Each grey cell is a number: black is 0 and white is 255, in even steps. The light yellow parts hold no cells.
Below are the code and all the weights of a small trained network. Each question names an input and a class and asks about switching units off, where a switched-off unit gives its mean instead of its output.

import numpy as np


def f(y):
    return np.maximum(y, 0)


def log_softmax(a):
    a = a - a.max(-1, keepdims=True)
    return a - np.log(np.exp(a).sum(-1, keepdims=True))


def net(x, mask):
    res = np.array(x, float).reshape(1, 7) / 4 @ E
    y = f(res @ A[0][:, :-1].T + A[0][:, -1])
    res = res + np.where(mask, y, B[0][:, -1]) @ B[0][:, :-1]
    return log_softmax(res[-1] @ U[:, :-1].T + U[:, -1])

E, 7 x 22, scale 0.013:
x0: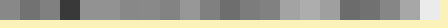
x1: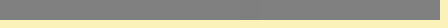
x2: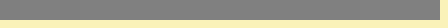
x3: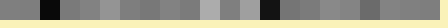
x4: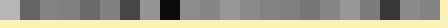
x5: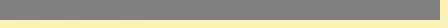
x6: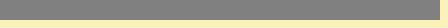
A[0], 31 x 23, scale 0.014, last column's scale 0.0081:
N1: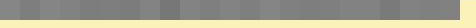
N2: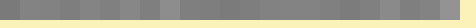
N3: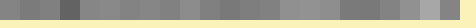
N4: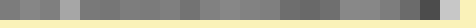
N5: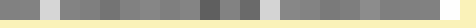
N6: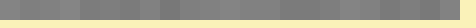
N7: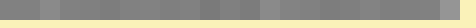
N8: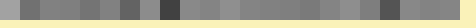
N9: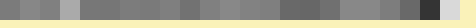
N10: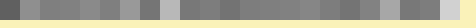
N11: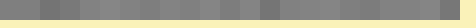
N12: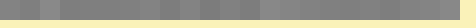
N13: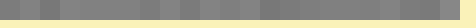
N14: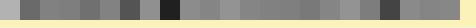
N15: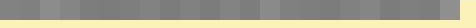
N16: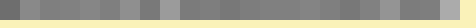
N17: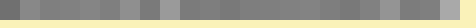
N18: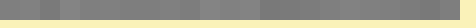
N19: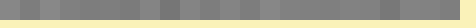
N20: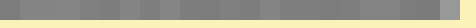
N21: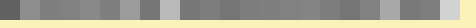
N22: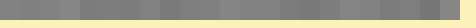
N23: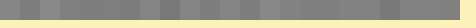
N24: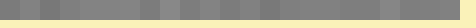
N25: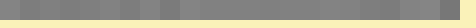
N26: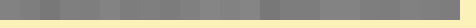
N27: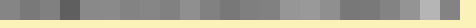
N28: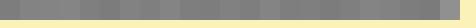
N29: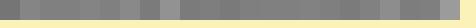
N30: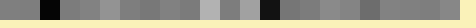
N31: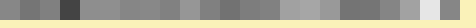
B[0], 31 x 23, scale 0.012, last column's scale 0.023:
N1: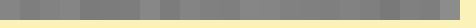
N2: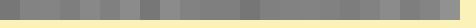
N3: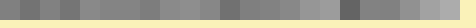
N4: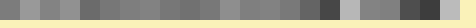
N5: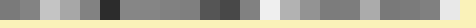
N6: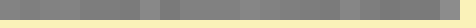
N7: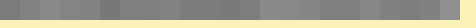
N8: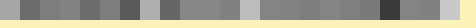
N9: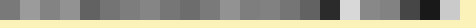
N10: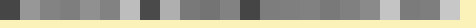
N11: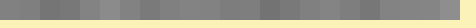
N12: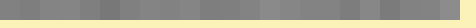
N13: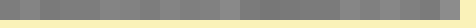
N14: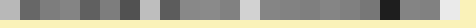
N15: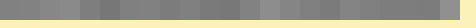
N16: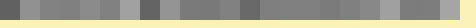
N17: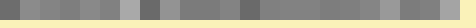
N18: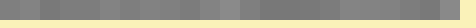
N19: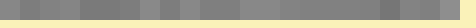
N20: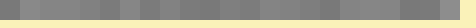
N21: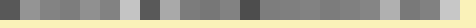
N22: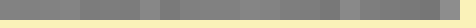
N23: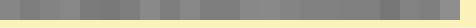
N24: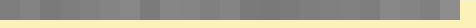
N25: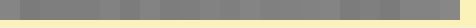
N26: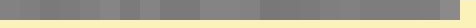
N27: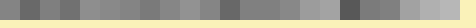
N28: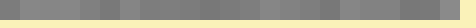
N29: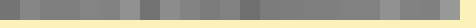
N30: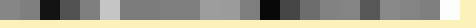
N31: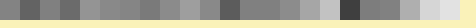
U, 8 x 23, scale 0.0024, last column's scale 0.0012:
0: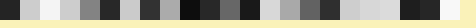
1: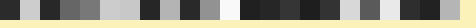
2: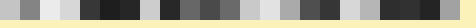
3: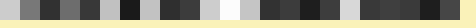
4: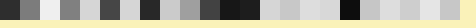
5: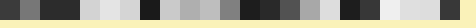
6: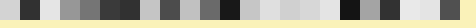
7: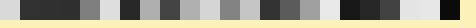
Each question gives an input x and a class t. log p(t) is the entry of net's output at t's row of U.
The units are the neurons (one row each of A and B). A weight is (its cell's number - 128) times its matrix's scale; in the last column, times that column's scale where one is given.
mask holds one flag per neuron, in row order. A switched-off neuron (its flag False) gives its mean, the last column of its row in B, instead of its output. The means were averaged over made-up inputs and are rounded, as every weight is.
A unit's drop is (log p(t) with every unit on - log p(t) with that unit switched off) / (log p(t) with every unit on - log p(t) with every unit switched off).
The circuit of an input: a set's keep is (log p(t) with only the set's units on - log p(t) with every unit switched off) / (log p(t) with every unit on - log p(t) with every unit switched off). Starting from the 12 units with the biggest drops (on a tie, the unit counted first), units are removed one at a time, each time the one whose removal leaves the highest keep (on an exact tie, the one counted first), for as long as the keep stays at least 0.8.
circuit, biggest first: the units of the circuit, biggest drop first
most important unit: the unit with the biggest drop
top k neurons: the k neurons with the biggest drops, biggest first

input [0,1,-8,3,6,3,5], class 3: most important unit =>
N31
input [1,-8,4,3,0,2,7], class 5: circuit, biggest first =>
[N14, N9]
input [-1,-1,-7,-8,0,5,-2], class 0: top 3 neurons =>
[N14, N8, N31]
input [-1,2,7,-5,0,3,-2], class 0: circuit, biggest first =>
[N14, N31]
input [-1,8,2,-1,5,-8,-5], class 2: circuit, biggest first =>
[N30, N31]
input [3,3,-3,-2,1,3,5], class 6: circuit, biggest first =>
[N10, N30]
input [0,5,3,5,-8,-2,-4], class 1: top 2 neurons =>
[N31, N27]
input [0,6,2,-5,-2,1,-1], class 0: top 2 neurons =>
[N31, N27]
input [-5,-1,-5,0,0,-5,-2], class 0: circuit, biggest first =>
[N30, N14]
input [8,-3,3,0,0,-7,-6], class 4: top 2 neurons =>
[N30, N14]
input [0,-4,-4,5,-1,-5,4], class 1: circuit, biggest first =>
[N31, N14]
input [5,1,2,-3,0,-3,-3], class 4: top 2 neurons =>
[N14, N8]
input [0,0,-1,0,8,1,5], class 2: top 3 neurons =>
[N30, N31, N27]
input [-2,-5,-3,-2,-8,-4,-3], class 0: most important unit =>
N30
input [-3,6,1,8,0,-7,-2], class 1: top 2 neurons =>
[N14, N8]
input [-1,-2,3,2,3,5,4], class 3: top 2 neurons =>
[N31, N5]
